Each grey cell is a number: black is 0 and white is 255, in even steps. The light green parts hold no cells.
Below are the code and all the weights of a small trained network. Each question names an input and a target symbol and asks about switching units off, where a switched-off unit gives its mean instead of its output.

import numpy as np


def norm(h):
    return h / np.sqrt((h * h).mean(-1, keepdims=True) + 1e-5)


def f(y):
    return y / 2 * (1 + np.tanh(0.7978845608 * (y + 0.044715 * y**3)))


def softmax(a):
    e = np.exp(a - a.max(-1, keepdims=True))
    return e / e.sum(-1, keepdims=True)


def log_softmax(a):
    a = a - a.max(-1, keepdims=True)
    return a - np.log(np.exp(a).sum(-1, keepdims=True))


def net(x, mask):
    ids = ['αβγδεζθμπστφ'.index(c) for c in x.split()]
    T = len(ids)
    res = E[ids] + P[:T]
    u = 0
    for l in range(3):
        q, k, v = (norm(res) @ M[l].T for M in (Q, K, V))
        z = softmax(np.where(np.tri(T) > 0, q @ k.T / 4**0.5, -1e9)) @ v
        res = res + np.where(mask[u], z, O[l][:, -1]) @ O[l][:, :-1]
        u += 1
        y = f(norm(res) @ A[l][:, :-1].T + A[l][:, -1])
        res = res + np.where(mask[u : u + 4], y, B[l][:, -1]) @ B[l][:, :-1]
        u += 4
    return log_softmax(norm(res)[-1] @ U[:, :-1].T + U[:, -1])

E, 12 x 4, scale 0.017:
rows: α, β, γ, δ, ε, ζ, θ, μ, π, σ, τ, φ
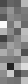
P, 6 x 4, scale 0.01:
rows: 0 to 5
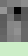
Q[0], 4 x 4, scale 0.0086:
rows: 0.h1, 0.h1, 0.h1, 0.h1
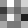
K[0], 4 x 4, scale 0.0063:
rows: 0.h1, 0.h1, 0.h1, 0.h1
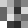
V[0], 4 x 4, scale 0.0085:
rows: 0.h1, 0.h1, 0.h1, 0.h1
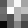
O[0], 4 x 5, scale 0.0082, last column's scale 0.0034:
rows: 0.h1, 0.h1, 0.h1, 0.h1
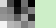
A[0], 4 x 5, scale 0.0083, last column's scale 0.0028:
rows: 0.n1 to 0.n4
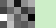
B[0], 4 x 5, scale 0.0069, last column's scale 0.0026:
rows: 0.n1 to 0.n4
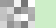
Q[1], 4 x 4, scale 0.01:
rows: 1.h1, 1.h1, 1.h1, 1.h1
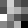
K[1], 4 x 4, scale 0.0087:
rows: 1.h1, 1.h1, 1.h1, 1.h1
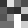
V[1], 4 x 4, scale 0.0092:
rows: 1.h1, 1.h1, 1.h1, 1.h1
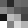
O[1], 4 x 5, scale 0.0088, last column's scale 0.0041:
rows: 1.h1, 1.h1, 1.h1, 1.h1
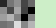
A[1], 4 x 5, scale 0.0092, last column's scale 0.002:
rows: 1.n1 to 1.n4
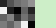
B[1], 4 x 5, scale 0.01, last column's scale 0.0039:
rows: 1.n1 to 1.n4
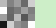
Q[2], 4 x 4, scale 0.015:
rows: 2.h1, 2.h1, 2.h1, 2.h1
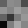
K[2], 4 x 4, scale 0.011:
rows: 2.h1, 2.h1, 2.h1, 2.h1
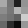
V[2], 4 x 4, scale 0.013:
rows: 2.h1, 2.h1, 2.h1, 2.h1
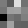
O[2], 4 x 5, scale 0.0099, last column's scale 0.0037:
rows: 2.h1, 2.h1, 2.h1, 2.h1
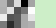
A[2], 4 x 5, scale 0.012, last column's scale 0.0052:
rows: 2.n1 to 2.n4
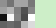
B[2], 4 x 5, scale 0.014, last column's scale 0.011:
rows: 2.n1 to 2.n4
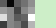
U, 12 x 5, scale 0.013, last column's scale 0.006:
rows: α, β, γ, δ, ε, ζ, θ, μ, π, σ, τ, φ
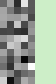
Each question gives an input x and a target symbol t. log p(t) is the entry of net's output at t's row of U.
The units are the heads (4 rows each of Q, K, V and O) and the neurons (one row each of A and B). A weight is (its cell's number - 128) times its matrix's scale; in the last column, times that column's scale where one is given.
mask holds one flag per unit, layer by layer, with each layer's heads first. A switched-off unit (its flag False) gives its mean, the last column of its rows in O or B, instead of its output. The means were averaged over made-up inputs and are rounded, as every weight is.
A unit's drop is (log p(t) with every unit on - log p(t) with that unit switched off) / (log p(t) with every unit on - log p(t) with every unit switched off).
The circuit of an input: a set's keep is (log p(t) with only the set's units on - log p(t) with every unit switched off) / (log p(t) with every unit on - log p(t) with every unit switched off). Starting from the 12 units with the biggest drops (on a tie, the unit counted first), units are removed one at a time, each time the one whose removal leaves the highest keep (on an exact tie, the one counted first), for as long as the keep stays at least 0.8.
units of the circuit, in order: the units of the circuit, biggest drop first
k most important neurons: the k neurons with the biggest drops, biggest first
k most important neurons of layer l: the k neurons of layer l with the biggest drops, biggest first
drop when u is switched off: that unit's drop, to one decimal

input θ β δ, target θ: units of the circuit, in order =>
[2.h1]
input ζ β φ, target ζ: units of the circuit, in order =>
[0.h1 1.h1]
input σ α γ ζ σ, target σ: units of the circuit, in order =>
[2.n3 2.n1]
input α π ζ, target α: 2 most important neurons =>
[2.n3 0.n3]
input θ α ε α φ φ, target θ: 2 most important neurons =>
[1.n4 1.n2]
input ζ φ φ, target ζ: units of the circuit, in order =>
[1.h1 0.h1]
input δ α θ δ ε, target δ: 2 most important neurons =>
[0.n1 1.n1]
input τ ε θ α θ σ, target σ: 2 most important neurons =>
[2.n3 2.n1]
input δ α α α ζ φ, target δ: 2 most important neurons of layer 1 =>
[1.n1 1.n4]
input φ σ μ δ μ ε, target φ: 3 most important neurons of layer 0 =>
[0.n1 0.n3 0.n2]
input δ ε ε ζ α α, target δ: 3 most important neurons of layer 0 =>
[0.n1 0.n3 0.n4]
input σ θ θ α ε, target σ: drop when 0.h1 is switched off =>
0.9
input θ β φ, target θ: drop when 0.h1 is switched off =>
0.7
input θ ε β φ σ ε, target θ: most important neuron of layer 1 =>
[1.n4]
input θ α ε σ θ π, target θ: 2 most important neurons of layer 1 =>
[1.n4 1.n2]
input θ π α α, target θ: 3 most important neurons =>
[1.n4 1.n2 2.n3]
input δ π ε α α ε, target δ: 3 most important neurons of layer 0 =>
[0.n1 0.n3 0.n4]
